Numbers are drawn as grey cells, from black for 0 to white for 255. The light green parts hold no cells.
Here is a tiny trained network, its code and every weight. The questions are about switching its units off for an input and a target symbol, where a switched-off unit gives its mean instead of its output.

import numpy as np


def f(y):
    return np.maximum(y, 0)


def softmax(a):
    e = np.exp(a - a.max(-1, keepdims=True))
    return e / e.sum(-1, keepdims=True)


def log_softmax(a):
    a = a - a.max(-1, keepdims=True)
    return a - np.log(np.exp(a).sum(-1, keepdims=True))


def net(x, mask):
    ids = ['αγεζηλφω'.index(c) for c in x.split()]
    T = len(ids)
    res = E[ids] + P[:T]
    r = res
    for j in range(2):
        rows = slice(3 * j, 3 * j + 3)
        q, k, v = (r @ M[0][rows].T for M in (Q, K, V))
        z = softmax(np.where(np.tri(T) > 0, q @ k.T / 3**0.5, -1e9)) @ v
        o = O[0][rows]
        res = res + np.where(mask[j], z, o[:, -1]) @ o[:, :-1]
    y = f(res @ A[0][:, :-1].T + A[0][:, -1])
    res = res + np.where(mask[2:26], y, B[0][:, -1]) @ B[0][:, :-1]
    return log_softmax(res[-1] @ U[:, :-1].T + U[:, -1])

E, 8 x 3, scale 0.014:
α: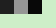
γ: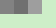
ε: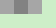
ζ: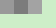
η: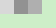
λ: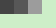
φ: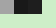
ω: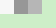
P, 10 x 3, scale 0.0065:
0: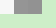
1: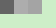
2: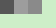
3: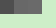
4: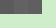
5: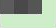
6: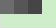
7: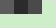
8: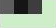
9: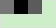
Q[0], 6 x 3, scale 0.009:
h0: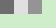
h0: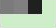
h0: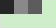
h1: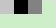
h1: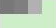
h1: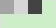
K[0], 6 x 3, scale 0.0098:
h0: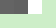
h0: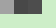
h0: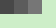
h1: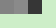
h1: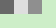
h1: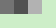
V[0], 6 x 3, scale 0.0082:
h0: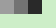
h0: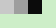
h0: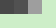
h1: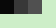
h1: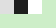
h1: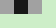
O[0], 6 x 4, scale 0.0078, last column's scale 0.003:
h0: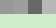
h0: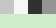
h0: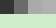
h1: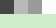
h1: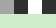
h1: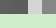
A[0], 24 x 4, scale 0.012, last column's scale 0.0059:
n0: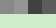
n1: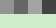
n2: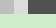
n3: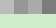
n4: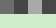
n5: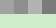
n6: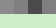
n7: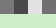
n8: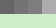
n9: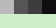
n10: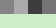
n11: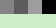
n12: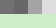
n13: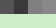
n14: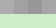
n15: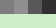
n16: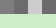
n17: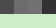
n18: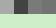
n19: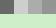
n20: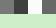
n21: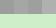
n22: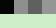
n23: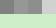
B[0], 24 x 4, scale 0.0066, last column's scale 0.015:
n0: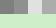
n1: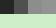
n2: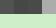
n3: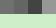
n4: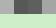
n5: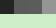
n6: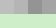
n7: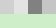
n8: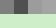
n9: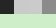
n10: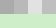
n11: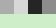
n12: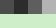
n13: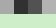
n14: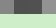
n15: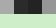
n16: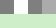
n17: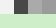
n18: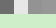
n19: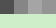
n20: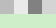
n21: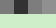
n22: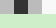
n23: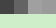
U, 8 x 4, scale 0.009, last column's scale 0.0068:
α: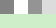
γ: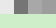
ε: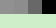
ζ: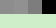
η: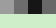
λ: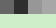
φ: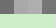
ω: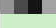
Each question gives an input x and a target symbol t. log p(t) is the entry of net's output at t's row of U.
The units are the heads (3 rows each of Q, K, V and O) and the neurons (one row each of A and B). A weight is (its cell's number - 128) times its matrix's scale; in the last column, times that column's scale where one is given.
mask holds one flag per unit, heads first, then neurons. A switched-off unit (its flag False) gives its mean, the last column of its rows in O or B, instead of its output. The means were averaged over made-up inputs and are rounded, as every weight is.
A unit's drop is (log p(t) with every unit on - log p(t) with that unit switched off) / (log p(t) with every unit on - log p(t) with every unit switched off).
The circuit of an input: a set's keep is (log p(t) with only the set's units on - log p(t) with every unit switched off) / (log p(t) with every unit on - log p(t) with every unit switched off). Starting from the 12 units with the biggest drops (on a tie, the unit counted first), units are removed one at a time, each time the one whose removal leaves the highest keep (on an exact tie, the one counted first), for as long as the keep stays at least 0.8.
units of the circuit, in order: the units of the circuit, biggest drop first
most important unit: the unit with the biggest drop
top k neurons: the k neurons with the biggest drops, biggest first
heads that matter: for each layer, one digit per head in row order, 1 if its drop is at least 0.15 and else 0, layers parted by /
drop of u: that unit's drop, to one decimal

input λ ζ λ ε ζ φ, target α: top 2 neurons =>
n22, n9
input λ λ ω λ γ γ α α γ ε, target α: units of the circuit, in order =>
h1
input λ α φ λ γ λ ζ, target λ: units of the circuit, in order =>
n20, n7
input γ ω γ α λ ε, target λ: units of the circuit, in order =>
n20, n7
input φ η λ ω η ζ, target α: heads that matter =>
01
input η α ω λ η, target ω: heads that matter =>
00
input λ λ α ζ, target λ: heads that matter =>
11
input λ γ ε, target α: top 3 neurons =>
n22, n20, n16
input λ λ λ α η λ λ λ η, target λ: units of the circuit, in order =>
n20, n7
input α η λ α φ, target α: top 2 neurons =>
n10, n9
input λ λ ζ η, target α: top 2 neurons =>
n22, n20
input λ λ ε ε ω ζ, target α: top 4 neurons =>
n22, n20, n16, n7
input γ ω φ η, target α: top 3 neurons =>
n22, n18, n20
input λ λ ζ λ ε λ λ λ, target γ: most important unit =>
h0
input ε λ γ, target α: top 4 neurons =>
n22, n20, n16, n7
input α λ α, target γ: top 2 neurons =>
n22, n10
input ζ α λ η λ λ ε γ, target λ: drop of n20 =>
0.3
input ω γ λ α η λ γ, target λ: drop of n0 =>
-0.1
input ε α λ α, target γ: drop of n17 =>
0.1
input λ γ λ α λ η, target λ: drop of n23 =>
0.0
